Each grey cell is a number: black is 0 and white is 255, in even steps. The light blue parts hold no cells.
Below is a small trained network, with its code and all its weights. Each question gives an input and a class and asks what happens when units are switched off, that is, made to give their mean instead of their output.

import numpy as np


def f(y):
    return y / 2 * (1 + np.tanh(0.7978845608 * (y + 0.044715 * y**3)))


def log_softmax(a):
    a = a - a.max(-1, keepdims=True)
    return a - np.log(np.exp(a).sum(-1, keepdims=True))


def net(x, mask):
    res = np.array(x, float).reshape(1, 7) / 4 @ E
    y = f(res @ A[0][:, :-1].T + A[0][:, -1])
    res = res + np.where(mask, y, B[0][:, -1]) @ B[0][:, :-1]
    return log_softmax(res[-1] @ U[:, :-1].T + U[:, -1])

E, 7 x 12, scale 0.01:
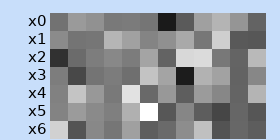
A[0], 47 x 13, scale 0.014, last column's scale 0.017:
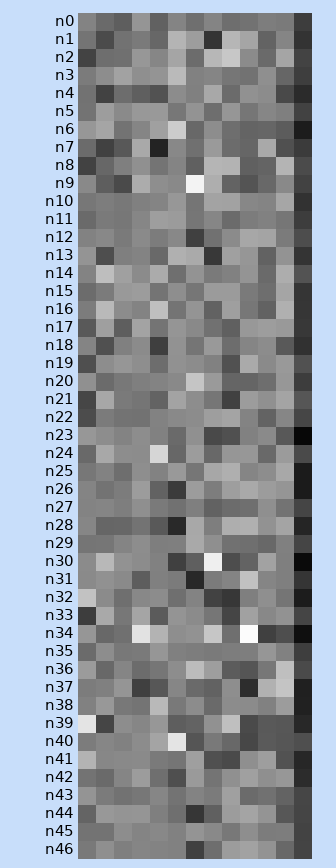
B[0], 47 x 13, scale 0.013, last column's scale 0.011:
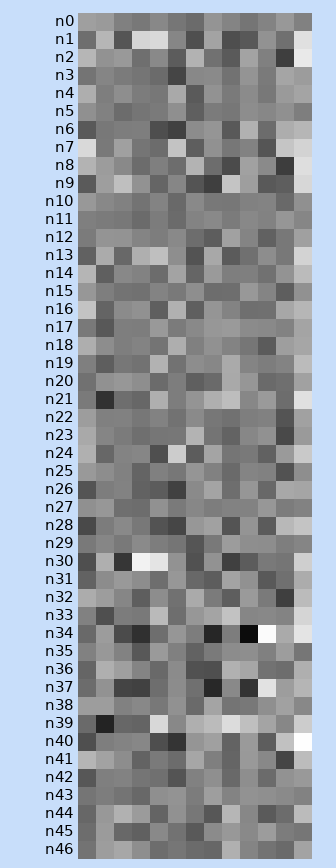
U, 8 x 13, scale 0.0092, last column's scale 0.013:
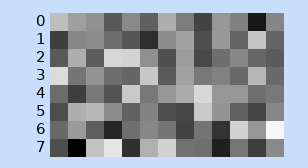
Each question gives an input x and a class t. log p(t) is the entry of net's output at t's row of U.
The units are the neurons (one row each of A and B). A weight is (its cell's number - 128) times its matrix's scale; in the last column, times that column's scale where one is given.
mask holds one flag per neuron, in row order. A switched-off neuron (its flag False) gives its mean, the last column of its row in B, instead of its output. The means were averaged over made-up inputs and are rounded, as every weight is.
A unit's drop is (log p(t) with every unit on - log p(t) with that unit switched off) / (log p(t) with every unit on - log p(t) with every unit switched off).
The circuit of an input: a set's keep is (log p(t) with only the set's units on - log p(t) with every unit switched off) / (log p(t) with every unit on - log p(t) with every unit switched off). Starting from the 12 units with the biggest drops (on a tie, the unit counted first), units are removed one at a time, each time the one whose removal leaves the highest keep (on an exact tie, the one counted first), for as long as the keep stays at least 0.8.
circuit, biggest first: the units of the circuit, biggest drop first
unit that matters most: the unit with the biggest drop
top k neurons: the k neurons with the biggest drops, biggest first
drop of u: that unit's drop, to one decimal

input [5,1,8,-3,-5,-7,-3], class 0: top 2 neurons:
n8, n2
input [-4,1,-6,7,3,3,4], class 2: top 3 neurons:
n13, n1, n2
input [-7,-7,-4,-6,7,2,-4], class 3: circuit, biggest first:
n16
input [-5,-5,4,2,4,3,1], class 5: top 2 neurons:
n34, n36
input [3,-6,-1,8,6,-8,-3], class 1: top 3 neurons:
n28, n26, n30
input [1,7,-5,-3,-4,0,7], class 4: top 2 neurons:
n39, n37
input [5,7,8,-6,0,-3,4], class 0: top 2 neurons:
n2, n8
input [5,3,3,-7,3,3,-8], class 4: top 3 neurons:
n21, n33, n1
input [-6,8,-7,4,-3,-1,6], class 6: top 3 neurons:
n34, n2, n8
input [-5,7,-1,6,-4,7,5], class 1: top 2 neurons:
n40, n6
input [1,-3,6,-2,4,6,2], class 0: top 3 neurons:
n8, n2, n28
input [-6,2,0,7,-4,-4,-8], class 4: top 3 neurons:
n21, n33, n30
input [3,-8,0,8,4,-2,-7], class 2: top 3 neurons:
n1, n13, n34
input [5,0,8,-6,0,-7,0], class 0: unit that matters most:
n8
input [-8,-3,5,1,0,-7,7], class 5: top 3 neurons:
n9, n36, n40
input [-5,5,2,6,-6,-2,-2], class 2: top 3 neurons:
n1, n13, n24
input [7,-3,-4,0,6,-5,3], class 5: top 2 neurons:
n44, n7
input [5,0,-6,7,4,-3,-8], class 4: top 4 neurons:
n21, n33, n30, n19
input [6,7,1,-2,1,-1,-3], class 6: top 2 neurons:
n34, n9
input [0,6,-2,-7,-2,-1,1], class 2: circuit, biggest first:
n30
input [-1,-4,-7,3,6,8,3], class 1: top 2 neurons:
n40, n6
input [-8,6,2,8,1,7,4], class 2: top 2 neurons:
n1, n13
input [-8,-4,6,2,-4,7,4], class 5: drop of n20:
0.1
